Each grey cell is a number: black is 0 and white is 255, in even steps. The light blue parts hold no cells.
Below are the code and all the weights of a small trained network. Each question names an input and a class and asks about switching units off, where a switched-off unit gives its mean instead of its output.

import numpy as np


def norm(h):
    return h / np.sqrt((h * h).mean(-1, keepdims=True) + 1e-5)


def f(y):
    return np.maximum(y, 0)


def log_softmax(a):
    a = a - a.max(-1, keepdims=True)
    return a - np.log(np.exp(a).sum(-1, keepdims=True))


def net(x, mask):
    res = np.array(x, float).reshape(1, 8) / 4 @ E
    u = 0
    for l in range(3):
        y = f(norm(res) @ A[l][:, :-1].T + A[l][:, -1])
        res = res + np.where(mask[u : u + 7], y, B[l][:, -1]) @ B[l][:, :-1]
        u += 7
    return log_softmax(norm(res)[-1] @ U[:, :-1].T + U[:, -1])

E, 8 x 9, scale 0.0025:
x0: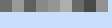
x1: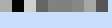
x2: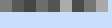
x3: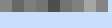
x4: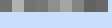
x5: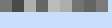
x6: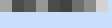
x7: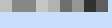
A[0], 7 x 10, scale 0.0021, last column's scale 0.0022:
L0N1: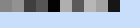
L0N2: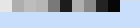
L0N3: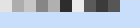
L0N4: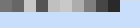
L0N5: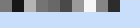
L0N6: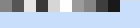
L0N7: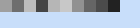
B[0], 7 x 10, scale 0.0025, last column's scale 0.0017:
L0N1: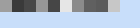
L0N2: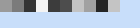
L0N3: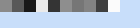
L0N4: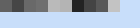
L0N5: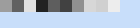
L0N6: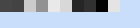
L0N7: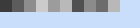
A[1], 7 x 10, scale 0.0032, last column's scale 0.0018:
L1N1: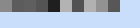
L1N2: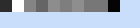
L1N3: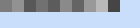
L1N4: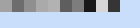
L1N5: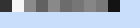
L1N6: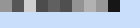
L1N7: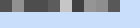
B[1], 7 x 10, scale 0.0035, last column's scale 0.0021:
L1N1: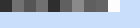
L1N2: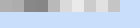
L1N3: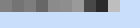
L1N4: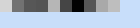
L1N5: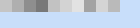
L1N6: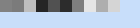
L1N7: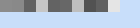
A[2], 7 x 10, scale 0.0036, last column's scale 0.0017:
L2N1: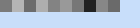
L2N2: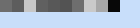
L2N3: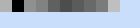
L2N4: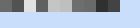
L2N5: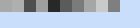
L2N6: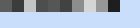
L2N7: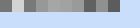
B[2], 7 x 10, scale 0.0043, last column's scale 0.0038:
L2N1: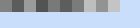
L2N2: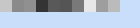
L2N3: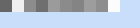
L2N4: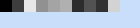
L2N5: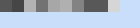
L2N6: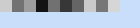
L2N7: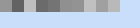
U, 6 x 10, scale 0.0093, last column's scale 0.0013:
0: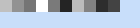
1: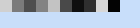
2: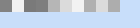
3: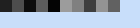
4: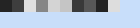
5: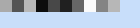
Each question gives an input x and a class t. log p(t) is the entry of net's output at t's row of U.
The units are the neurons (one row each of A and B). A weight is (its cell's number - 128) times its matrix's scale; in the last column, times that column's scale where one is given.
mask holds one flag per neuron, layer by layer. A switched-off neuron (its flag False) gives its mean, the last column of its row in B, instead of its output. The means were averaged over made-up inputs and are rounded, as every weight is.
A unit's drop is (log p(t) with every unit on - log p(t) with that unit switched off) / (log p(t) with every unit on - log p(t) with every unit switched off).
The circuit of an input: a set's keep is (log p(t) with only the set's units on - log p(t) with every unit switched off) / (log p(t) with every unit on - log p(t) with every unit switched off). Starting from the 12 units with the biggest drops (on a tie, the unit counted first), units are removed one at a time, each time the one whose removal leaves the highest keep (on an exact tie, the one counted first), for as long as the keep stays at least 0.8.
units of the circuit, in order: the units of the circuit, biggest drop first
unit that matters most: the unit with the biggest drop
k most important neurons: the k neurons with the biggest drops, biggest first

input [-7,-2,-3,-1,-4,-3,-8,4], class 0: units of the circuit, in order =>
[L0N2, L0N3]
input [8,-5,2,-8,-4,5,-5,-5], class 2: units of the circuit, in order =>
[L1N2, L1N5]
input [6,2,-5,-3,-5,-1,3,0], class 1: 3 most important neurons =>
[L1N4, L2N4, L1N7]
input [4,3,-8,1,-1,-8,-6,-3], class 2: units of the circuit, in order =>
[L1N2, L1N5]
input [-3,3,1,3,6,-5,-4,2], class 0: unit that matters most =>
L0N2
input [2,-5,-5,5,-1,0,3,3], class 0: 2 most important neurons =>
[L2N4, L2N6]
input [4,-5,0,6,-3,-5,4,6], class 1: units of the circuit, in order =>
[L1N4, L2N5]
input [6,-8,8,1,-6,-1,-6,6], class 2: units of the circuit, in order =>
[L2N7, L2N4]
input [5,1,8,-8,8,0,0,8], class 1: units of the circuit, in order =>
[L1N4, L2N4]
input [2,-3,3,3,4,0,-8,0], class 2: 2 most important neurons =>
[L1N2, L1N5]
